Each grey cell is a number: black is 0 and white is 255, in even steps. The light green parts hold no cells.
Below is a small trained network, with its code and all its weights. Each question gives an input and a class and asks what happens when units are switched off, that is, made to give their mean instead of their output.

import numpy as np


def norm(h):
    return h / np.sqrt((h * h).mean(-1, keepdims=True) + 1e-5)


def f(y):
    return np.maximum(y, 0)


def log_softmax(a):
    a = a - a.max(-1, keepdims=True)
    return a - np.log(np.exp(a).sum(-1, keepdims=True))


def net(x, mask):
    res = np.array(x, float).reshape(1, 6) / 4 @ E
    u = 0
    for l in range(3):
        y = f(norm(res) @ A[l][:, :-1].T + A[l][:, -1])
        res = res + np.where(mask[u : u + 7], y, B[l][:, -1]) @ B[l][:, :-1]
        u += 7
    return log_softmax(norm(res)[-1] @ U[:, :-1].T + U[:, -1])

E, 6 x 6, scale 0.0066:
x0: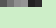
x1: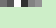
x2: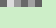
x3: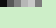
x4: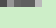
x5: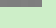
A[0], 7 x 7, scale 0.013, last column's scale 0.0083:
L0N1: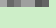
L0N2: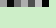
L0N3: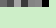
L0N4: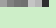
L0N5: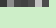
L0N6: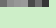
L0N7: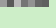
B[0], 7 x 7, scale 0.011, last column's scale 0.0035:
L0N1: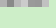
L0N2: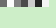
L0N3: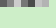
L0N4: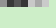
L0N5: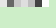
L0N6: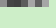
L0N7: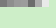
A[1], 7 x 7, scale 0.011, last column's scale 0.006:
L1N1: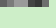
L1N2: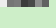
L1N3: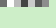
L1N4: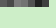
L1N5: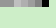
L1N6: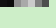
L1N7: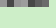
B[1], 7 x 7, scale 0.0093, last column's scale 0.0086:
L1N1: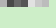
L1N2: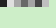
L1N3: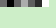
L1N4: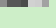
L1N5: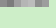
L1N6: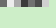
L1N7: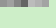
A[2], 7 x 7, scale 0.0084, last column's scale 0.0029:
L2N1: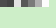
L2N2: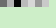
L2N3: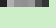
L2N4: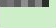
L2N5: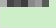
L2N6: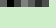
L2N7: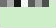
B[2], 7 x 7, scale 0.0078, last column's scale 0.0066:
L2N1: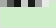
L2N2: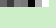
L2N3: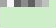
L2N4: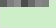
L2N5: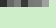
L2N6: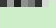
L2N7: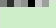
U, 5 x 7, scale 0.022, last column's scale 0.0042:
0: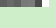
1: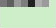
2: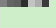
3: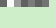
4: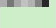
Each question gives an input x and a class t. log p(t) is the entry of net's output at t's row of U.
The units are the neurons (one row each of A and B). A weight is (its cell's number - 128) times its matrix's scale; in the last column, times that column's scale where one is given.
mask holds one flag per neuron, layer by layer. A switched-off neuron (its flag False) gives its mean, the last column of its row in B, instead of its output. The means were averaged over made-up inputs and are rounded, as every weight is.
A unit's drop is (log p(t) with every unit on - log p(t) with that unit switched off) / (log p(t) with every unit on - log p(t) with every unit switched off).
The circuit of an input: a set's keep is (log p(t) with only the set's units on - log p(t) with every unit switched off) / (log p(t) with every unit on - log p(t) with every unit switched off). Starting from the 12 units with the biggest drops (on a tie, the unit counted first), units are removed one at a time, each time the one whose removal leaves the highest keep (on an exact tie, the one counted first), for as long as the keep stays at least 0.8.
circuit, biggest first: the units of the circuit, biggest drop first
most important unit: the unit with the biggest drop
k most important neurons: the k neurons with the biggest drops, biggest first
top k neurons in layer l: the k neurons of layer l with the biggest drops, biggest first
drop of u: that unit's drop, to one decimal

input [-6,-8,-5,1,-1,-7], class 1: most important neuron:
L2N2
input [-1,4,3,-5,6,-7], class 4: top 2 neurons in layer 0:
L0N5, L0N2
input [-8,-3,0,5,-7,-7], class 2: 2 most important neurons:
L0N4, L0N5
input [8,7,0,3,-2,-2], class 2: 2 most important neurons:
L1N1, L1N4
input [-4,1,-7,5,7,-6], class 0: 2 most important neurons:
L0N2, L1N3
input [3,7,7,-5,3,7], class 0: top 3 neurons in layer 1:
L1N3, L1N6, L1N7
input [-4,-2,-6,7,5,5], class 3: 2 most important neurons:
L1N6, L2N3
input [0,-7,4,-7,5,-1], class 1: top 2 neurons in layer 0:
L0N2, L0N4
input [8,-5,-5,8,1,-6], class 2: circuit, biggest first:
L1N4, L1N1, L1N3
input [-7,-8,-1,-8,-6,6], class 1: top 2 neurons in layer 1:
L1N6, L1N1
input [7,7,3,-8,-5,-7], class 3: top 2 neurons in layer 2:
L2N2, L2N7
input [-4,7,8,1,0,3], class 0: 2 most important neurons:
L1N3, L2N6
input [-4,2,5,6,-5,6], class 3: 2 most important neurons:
L1N6, L0N2
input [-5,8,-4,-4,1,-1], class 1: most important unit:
L2N1
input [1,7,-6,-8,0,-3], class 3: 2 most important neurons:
L1N2, L2N2
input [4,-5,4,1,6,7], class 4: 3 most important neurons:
L0N5, L0N2, L1N3
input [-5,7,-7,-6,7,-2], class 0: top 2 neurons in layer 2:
L2N2, L2N7
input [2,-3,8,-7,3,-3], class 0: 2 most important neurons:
L1N3, L1N6
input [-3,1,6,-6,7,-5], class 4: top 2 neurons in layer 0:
L0N5, L0N2
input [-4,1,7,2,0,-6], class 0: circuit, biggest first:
L1N3
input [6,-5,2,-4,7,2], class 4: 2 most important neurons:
L0N5, L1N3
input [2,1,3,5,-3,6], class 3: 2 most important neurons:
L1N6, L0N2
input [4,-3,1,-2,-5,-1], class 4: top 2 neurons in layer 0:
L0N1, L0N2
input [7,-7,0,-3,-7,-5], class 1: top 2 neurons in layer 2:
L2N2, L2N7
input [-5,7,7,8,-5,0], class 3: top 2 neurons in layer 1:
L1N6, L1N1
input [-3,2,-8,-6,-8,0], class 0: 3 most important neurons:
L0N2, L1N3, L0N5
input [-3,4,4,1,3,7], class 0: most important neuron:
L1N3
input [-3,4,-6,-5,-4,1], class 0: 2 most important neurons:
L0N2, L1N3
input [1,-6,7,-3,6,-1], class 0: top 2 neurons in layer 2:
L2N6, L2N1
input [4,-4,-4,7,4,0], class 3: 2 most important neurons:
L1N6, L1N3
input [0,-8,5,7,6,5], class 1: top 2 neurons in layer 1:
L1N2, L1N3
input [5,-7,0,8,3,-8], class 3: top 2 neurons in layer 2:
L2N3, L2N1
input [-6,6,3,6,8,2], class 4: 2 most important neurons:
L0N5, L2N2
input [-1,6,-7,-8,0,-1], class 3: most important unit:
L1N2
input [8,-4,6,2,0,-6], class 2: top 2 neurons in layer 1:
L1N4, L1N1
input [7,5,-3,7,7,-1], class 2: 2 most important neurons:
L1N1, L1N4
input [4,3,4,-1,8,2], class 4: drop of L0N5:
0.8
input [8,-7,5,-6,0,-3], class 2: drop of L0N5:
-0.1
